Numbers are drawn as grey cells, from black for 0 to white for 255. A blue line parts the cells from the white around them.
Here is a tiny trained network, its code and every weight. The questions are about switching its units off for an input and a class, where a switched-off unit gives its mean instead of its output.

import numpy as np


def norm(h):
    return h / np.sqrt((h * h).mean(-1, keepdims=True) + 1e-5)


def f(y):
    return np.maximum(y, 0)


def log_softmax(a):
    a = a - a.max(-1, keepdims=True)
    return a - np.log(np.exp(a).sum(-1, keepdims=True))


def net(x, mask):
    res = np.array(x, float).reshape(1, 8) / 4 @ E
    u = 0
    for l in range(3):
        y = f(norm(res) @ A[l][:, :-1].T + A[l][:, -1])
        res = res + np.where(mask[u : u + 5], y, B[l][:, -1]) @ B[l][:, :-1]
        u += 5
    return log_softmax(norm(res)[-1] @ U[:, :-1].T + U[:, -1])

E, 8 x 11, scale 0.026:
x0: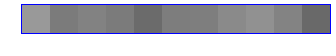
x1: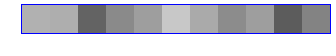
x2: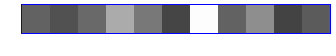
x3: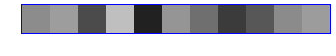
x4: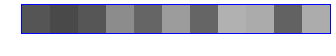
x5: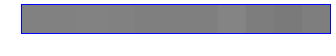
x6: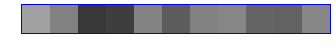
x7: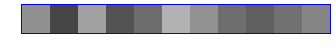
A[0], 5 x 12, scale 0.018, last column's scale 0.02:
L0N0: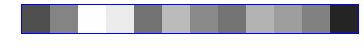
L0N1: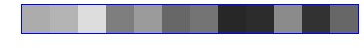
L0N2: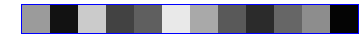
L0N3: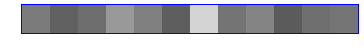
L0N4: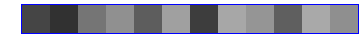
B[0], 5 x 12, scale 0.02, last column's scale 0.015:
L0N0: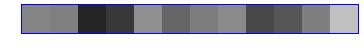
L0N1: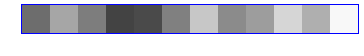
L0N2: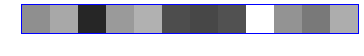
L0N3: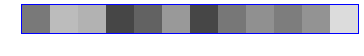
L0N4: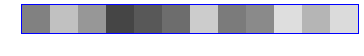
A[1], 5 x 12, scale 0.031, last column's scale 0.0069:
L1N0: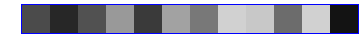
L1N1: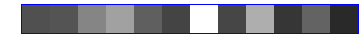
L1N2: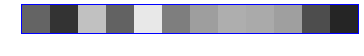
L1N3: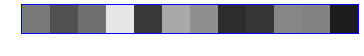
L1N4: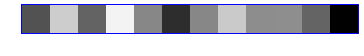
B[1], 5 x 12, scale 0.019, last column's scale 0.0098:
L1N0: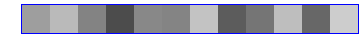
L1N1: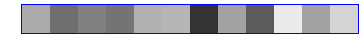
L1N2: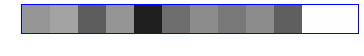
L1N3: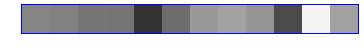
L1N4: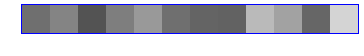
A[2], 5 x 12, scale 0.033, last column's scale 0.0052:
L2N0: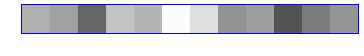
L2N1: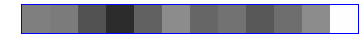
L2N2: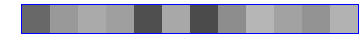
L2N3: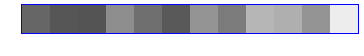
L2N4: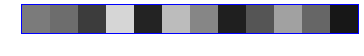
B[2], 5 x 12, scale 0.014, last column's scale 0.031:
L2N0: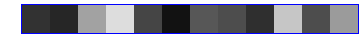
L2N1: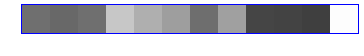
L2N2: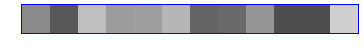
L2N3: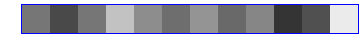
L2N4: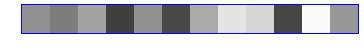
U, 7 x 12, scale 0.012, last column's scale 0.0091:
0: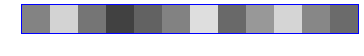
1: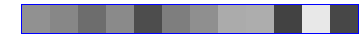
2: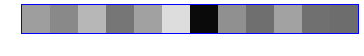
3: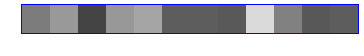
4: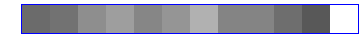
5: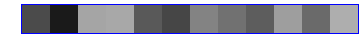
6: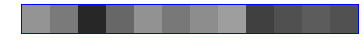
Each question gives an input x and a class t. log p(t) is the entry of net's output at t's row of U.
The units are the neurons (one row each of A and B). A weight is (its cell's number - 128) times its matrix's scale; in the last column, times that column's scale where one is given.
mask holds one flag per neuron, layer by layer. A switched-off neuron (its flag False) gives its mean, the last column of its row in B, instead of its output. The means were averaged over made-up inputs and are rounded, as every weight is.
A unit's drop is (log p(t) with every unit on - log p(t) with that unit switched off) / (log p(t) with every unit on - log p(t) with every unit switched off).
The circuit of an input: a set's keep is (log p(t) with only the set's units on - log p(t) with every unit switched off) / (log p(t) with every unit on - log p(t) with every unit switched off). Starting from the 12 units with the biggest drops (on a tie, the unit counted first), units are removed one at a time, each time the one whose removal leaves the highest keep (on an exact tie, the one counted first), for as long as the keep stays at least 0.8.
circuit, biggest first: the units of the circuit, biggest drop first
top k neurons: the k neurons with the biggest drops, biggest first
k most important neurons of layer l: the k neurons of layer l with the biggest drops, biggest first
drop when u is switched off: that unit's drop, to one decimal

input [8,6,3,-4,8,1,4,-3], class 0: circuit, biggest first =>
(L1N0)
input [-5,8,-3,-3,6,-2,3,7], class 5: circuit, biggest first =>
(L2N0, L0N3)
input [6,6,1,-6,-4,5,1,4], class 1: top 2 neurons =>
(L1N2, L0N4)
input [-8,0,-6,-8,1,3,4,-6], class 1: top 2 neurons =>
(L1N2, L0N3)
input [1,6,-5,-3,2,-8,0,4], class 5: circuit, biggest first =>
(L2N0, L0N3, L0N1)
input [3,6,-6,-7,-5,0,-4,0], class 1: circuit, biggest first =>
(L1N2, L0N3)
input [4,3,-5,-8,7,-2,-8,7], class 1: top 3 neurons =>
(L1N2, L0N1, L0N3)
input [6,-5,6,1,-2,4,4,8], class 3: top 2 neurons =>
(L0N2, L0N3)
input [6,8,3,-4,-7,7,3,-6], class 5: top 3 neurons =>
(L2N0, L0N4, L0N2)
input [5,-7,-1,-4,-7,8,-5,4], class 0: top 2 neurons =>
(L0N1, L2N0)
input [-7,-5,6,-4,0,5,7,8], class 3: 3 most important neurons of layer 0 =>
(L0N2, L0N3, L0N0)
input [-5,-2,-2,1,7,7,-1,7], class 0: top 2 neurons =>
(L0N4, L2N1)
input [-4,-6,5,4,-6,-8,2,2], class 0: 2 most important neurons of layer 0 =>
(L0N1, L0N3)
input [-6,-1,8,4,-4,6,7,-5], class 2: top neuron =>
(L1N1)
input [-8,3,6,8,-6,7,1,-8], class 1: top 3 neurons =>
(L2N4, L0N2, L1N3)
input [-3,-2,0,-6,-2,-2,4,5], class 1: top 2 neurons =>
(L1N2, L0N0)
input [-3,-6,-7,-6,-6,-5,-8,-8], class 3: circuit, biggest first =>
(L0N3, L1N4)
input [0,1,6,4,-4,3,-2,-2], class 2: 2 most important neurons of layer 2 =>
(L2N2, L2N3)
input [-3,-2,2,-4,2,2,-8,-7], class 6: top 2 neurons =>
(L0N0, L0N2)
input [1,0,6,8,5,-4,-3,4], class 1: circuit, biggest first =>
(L2N4)
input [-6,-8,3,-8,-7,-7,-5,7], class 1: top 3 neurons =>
(L1N2, L0N4, L2N0)
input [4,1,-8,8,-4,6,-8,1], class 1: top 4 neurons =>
(L2N4, L0N3, L1N1, L0N4)
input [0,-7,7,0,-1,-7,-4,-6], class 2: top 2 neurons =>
(L1N1, L0N2)
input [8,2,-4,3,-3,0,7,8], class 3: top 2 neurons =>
(L0N2, L0N0)
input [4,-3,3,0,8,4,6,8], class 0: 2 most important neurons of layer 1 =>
(L1N0, L1N4)
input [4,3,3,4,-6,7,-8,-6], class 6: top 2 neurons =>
(L0N0, L0N4)
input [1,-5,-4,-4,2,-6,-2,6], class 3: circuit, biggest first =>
(L0N2)
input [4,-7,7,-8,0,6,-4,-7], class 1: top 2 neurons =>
(L1N2, L0N2)
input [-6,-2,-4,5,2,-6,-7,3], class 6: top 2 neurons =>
(L0N0, L2N1)
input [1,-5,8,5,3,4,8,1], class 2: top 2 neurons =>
(L1N1, L0N0)
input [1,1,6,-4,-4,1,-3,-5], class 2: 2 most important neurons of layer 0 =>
(L0N4, L0N2)
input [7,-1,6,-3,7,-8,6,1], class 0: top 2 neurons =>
(L1N0, L0N0)
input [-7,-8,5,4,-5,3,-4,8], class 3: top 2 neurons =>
(L0N2, L2N0)
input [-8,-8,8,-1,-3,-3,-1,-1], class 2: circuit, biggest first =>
(L1N1)
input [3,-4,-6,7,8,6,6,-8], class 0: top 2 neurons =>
(L1N0, L0N2)
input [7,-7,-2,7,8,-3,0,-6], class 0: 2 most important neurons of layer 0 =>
(L0N4, L0N2)
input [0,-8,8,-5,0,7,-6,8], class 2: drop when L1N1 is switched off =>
0.8
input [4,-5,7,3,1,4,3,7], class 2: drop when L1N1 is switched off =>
0.3
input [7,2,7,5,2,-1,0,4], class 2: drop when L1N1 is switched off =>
0.2
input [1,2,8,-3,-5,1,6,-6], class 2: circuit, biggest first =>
(L1N1)
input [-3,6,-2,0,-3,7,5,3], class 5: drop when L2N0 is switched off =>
0.7
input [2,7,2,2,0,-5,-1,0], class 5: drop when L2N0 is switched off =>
0.8
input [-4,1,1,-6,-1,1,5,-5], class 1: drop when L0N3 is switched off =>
0.0
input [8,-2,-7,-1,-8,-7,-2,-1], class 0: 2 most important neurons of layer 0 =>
(L0N1, L0N3)
